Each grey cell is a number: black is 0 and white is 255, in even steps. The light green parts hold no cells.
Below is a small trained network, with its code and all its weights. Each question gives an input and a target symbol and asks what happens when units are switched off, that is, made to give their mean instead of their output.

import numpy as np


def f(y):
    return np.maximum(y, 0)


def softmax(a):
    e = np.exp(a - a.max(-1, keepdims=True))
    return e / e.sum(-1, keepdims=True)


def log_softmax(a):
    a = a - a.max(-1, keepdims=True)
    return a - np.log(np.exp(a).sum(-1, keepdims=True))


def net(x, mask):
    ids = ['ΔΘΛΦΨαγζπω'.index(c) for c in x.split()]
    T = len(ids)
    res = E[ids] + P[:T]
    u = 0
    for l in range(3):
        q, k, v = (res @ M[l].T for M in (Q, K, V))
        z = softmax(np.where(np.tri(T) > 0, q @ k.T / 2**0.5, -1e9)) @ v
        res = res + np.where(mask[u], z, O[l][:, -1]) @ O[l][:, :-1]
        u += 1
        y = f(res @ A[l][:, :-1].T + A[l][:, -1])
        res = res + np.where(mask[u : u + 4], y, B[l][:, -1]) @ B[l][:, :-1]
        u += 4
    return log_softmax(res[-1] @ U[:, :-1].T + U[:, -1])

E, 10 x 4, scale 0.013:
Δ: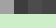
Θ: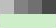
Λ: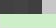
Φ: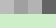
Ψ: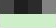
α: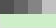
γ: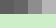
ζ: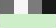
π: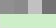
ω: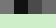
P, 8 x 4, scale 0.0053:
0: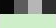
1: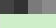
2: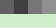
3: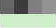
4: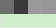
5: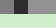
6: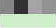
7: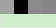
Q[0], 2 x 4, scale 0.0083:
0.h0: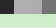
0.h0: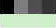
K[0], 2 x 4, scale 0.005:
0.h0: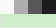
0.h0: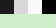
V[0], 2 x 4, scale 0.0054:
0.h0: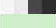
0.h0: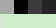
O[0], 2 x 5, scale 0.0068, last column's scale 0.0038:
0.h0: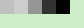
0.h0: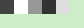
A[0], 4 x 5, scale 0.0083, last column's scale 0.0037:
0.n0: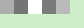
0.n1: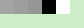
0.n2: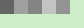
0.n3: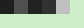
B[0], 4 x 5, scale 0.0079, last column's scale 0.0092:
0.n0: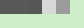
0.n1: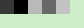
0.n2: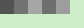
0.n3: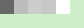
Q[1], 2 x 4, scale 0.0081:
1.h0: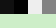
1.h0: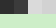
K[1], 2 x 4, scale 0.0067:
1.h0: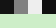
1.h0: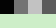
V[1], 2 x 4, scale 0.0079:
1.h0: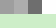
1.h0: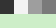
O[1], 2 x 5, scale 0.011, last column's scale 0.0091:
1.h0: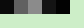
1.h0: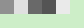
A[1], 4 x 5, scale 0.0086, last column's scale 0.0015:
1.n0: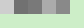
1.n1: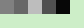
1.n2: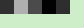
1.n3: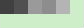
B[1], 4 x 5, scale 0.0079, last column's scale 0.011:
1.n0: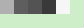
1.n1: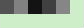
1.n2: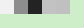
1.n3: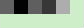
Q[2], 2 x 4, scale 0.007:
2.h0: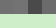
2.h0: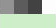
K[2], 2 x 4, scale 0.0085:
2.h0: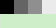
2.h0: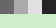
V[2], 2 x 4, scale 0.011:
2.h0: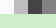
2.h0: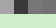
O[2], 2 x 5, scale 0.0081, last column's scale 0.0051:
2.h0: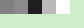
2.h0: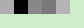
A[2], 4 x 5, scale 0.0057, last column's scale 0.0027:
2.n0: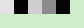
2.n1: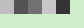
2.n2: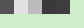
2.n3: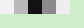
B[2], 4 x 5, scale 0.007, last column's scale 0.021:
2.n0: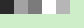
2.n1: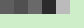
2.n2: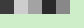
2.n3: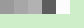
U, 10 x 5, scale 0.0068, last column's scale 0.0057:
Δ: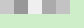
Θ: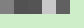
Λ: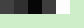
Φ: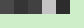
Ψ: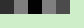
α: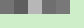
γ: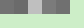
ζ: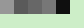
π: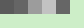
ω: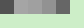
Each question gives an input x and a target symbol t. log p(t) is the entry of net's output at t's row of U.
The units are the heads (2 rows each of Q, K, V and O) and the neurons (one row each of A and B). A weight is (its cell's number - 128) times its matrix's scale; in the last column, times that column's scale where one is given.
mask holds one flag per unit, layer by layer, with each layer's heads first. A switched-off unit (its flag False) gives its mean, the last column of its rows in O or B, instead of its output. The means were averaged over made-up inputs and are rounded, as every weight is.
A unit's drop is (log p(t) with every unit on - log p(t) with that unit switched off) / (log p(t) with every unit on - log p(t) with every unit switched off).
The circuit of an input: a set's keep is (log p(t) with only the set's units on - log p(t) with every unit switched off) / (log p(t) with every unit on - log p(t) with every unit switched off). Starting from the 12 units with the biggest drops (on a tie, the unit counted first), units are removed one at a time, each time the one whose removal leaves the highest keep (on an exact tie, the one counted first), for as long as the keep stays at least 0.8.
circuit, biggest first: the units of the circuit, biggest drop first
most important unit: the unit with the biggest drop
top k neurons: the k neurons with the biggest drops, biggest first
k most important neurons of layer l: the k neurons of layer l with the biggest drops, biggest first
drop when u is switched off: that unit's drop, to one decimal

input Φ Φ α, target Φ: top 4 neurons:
0.n3, 2.n0, 0.n1, 2.n3
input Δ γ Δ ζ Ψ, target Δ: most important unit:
0.n1
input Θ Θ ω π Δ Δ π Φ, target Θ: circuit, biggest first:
0.n1, 1.h0, 2.h0, 0.h0
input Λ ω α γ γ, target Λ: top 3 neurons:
0.n3, 1.n2, 0.n1
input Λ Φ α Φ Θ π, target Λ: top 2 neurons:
0.n3, 1.n2
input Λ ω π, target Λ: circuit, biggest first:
1.h0, 0.n3
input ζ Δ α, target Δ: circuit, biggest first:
0.n1, 1.h0
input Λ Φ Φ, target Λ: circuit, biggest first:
0.n3, 1.h0
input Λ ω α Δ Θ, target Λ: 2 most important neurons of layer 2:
2.n3, 2.n0
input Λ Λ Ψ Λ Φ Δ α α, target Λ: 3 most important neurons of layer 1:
1.n2, 1.n3, 1.n1
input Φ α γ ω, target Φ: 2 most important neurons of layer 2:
2.n0, 2.n3
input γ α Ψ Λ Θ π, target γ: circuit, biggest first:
2.h0, 1.h0, 0.h0
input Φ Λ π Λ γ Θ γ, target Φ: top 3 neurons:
0.n1, 0.n3, 2.n0
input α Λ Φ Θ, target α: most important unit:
2.h0
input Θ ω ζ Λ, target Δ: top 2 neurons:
0.n1, 2.n3
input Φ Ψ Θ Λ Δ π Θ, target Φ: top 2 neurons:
0.n1, 0.n3
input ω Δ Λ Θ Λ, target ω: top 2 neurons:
0.n3, 1.n0
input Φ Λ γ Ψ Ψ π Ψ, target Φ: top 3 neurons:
0.n1, 0.n3, 2.n0
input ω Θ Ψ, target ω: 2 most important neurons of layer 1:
1.n0, 1.n3
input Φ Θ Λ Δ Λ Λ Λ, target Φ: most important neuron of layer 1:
1.n3
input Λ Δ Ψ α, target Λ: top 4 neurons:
1.n2, 0.n3, 1.n3, 0.n1
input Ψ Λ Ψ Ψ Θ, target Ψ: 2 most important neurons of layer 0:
0.n3, 0.n1
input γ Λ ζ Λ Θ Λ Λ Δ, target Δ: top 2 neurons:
0.n1, 1.n0
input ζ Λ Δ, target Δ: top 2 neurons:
2.n3, 0.n1
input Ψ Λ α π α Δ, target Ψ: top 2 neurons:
0.n3, 1.n2
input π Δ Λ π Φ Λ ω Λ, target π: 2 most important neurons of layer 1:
1.n2, 1.n0
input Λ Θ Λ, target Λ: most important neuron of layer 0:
0.n1
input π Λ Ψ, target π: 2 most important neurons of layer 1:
1.n2, 1.n0
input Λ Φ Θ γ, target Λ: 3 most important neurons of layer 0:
0.n3, 0.n1, 0.n2
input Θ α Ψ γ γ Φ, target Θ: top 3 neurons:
0.n1, 2.n0, 0.n3
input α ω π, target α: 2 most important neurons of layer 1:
1.n0, 1.n3
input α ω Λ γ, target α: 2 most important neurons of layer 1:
1.n0, 1.n3
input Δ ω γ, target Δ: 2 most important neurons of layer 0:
0.n1, 0.n3
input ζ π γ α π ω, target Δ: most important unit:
2.n3
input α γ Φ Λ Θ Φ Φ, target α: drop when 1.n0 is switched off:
0.2
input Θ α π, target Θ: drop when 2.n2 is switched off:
0.0
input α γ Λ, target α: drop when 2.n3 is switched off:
-0.1
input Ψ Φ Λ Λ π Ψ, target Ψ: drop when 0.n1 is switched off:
0.4
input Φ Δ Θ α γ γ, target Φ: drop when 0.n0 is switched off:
0.1
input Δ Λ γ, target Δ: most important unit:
0.n1
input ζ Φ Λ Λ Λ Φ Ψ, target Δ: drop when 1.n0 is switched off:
-0.1
